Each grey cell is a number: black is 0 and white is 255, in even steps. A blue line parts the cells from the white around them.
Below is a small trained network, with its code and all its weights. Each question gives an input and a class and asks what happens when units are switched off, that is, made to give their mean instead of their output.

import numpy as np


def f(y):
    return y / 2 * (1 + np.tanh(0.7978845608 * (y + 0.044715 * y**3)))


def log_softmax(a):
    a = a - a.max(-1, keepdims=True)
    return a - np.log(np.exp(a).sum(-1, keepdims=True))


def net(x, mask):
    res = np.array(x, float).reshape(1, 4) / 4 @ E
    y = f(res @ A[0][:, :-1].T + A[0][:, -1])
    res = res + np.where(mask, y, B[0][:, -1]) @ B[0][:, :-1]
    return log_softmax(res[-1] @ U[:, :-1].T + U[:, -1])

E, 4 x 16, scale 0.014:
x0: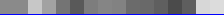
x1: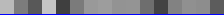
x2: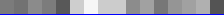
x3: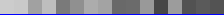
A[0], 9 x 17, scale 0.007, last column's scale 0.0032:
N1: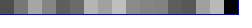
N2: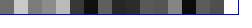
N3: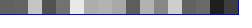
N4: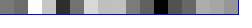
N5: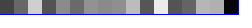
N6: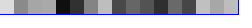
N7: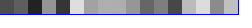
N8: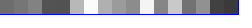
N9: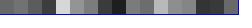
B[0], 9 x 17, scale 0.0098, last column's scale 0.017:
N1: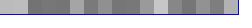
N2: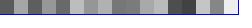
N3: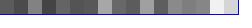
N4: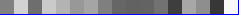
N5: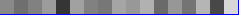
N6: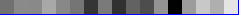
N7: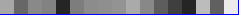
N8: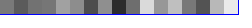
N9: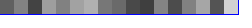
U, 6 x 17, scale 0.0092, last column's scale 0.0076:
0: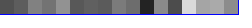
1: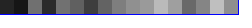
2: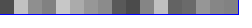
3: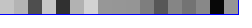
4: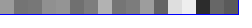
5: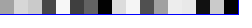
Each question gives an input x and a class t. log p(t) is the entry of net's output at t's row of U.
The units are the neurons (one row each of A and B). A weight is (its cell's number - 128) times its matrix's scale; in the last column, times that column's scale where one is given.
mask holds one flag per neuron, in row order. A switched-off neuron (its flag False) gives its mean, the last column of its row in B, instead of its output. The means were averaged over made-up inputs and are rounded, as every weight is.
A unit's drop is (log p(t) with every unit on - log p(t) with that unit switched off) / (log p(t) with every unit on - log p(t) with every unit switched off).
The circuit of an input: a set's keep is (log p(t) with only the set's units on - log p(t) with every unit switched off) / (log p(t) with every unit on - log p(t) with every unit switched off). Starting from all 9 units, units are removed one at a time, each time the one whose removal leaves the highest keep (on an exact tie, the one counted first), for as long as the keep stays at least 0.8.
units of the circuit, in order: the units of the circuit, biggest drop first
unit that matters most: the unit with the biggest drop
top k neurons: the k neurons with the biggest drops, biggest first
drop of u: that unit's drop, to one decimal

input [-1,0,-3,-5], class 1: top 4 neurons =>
N4; N6; N1; N7
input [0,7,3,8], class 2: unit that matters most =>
N6
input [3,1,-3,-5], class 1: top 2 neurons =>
N4; N9
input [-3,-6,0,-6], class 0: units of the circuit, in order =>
N8; N2
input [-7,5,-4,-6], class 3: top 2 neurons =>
N6; N3
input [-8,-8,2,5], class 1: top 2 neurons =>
N3; N4
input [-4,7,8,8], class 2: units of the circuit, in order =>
N4; N8; N3
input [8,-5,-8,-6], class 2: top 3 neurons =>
N2; N3; N8
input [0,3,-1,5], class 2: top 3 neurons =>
N7; N6; N5
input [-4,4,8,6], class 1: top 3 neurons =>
N3; N8; N7
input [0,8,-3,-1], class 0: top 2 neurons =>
N6; N5
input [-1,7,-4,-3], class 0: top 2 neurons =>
N8; N5
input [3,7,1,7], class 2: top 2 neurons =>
N6; N4
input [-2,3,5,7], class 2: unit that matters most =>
N4
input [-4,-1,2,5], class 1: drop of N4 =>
0.2
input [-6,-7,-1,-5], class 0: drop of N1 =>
0.3
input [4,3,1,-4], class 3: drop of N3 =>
0.1
